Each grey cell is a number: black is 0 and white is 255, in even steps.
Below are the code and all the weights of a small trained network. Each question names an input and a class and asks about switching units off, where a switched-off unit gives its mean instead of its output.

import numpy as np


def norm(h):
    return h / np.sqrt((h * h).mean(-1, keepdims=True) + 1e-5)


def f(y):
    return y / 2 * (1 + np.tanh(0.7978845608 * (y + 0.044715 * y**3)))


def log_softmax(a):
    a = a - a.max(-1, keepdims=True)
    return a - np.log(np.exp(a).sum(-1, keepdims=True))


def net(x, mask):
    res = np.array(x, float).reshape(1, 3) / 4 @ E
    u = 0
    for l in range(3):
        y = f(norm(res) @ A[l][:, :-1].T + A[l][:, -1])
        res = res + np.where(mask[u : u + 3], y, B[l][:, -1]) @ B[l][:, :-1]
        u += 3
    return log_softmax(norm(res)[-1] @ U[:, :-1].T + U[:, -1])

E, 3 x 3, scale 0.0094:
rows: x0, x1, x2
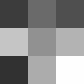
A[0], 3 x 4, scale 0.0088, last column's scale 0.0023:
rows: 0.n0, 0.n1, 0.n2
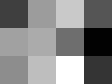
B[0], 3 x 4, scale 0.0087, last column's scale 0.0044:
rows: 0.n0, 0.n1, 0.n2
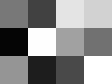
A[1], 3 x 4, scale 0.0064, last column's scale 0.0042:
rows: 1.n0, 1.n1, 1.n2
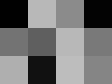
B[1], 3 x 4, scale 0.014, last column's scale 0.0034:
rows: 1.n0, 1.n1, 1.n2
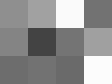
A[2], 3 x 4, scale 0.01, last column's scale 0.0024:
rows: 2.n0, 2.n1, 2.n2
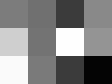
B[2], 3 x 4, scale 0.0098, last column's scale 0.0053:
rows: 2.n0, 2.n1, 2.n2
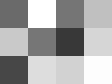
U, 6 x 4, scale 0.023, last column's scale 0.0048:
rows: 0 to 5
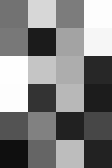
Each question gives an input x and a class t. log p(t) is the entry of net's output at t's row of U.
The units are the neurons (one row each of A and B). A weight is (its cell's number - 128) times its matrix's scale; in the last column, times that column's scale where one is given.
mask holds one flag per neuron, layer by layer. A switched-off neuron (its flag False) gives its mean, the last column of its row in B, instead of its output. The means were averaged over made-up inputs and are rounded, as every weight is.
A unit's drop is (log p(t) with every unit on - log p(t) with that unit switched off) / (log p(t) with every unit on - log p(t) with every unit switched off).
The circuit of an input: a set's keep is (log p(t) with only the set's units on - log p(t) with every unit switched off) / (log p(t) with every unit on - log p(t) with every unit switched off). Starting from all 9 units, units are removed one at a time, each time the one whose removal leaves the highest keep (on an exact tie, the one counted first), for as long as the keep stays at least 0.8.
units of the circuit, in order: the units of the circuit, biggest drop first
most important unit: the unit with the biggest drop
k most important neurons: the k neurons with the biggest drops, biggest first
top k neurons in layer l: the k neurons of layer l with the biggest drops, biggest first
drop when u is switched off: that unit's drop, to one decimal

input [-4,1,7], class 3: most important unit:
2.n1
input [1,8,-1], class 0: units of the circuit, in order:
[0.n0 2.n2]
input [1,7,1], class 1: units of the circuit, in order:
[0.n2 1.n2]
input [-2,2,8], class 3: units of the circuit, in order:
[2.n1 2.n2]
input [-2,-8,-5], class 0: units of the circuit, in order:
[2.n0 0.n2 1.n1]
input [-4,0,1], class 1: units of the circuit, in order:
[0.n2 1.n2]
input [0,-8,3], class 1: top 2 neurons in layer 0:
[0.n0 0.n1]
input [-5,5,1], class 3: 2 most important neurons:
[2.n0 0.n2]
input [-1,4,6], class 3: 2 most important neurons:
[2.n1 2.n2]
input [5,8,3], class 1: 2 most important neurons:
[0.n2 1.n2]
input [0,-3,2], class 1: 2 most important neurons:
[2.n2 2.n0]
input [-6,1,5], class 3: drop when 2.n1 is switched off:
0.2
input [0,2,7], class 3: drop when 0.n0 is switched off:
0.1
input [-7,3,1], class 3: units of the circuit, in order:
[0.n2]
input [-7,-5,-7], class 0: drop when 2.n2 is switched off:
0.2
